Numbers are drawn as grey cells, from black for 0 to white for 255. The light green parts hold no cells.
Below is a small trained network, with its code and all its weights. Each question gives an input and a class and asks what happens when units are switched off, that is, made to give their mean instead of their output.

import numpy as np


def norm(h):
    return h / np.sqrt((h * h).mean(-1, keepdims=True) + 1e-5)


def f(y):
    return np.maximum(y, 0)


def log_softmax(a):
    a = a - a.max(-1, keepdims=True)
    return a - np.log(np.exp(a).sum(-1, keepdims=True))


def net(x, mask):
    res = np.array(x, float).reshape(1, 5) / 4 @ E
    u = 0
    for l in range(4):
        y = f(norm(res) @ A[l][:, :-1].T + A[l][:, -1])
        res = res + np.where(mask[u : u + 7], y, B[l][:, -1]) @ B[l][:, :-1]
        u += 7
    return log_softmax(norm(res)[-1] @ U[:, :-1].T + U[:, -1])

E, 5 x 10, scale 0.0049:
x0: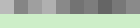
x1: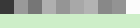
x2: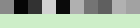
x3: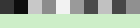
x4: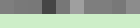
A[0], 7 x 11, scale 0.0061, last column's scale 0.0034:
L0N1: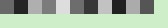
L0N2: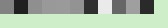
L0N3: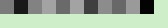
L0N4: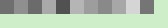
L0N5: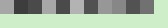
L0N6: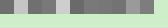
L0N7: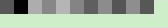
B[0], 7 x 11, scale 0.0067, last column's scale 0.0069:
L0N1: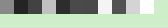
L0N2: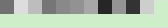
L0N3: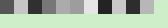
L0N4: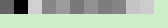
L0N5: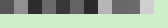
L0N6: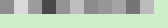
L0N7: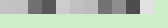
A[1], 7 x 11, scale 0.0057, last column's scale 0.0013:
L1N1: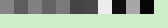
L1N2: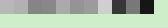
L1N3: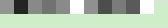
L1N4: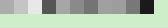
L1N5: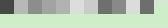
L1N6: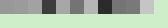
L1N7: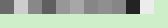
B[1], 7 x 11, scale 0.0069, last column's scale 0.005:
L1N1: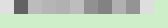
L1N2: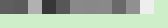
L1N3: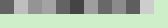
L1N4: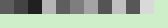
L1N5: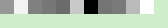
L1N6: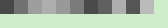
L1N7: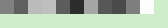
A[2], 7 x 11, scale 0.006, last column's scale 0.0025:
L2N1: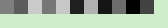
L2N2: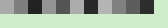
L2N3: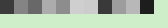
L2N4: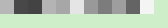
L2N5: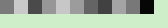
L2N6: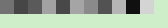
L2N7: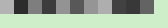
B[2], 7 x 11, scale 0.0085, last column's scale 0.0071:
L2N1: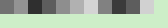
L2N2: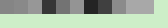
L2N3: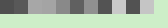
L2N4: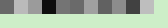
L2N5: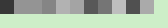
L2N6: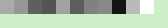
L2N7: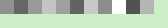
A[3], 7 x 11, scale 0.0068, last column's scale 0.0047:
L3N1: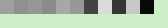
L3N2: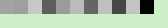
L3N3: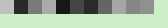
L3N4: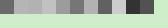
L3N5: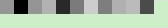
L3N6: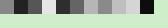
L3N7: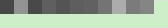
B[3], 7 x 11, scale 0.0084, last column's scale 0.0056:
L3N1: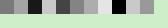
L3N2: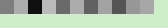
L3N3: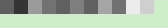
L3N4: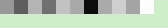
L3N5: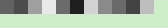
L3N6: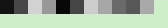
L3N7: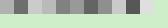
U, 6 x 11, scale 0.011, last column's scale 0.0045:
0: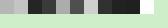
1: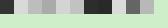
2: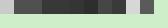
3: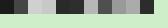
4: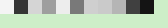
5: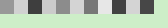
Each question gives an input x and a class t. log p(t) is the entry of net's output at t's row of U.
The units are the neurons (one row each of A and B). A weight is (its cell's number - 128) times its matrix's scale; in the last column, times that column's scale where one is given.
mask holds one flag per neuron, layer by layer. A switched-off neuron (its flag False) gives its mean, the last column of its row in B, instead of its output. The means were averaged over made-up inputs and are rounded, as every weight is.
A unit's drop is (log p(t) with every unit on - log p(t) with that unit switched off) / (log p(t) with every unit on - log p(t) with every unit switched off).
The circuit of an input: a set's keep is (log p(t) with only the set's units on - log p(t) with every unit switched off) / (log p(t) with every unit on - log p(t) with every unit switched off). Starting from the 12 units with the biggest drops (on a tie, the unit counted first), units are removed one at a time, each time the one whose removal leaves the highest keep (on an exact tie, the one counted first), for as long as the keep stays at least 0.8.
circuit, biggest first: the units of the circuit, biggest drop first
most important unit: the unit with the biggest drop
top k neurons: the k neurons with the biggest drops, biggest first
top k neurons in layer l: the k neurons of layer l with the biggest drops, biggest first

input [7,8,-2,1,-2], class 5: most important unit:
L1N5
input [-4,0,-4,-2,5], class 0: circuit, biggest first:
L1N7; L2N1
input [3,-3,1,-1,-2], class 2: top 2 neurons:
L0N2; L0N7
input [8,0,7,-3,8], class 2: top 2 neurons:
L0N5; L2N6
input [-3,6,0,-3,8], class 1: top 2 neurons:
L0N1; L1N5
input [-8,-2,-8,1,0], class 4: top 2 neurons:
L0N2; L0N3
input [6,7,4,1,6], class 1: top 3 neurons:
L0N1; L1N5; L0N3
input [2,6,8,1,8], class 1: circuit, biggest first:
L0N1; L1N5
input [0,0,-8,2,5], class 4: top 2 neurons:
L1N5; L1N4
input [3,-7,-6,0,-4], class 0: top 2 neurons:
L2N1; L0N1
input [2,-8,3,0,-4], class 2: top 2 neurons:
L0N5; L0N7
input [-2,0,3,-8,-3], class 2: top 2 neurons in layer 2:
L2N6; L2N7
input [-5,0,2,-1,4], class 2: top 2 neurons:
L0N5; L1N7
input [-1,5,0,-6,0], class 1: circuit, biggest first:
L0N1
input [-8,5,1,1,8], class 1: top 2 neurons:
L0N1; L1N5
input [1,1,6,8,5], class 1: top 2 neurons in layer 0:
L0N3; L0N2
